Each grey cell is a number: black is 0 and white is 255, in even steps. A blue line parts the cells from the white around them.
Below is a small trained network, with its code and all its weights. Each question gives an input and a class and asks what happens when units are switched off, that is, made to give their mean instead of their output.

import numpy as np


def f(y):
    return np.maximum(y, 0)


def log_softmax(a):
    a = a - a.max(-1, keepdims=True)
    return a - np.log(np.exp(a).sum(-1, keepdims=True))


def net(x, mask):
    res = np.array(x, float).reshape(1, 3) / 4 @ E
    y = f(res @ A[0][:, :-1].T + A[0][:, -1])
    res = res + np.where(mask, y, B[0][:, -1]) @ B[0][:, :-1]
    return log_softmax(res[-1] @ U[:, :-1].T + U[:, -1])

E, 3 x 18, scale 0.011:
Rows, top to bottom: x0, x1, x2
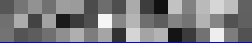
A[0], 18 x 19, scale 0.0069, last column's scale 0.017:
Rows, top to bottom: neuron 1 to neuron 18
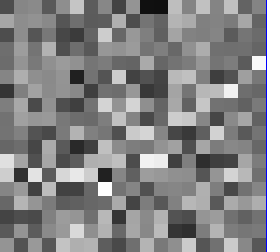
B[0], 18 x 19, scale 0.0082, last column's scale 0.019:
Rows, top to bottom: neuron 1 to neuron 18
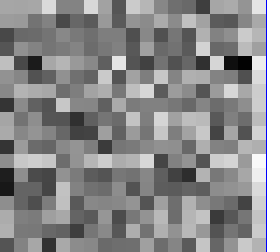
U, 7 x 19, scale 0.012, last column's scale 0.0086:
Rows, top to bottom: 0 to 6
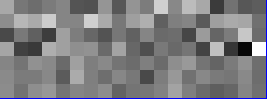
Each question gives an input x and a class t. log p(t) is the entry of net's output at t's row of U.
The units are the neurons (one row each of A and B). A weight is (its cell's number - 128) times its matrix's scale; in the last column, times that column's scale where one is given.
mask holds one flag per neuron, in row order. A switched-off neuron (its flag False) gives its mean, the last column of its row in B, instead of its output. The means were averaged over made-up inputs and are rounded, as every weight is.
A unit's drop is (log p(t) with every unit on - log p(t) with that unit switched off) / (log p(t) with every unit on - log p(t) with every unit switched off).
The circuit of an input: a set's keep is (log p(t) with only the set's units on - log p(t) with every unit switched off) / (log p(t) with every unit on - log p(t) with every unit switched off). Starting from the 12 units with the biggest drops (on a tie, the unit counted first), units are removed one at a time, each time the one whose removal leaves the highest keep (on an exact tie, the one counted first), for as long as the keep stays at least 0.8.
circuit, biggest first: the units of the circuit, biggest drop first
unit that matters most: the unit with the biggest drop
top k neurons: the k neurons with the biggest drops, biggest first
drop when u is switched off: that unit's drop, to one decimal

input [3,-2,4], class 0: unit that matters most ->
neuron 12
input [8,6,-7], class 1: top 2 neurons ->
(neuron 1; neuron 7)
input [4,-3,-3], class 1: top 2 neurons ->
(neuron 1; neuron 7)
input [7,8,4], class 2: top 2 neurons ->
(neuron 12; neuron 14)
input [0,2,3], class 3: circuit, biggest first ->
(neuron 9; neuron 7)
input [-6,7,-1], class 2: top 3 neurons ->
(neuron 14; neuron 1; neuron 8)
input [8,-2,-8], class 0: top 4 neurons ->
(neuron 9; neuron 12; neuron 6; neuron 15)
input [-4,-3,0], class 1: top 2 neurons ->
(neuron 12; neuron 15)
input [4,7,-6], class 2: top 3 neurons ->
(neuron 14; neuron 3; neuron 8)
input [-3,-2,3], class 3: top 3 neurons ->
(neuron 7; neuron 1; neuron 9)
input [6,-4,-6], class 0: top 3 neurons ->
(neuron 12; neuron 9; neuron 6)
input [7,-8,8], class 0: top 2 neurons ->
(neuron 10; neuron 17)
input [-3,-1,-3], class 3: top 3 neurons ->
(neuron 10; neuron 7; neuron 1)
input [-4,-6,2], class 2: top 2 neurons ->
(neuron 13; neuron 1)
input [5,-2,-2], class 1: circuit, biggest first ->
(neuron 1)
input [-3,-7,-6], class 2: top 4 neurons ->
(neuron 13; neuron 18; neuron 10; neuron 17)
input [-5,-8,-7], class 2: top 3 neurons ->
(neuron 13; neuron 18; neuron 10)
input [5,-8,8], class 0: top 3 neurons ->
(neuron 10; neuron 17; neuron 16)
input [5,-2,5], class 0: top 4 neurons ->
(neuron 12; neuron 10; neuron 16; neuron 17)
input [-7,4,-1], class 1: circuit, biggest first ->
(neuron 12)
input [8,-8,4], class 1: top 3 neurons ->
(neuron 1; neuron 7; neuron 14)
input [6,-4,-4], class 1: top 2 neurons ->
(neuron 1; neuron 7)
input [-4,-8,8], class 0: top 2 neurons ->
(neuron 10; neuron 17)
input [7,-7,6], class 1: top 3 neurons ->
(neuron 1; neuron 7; neuron 14)
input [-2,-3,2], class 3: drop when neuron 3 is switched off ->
0.1
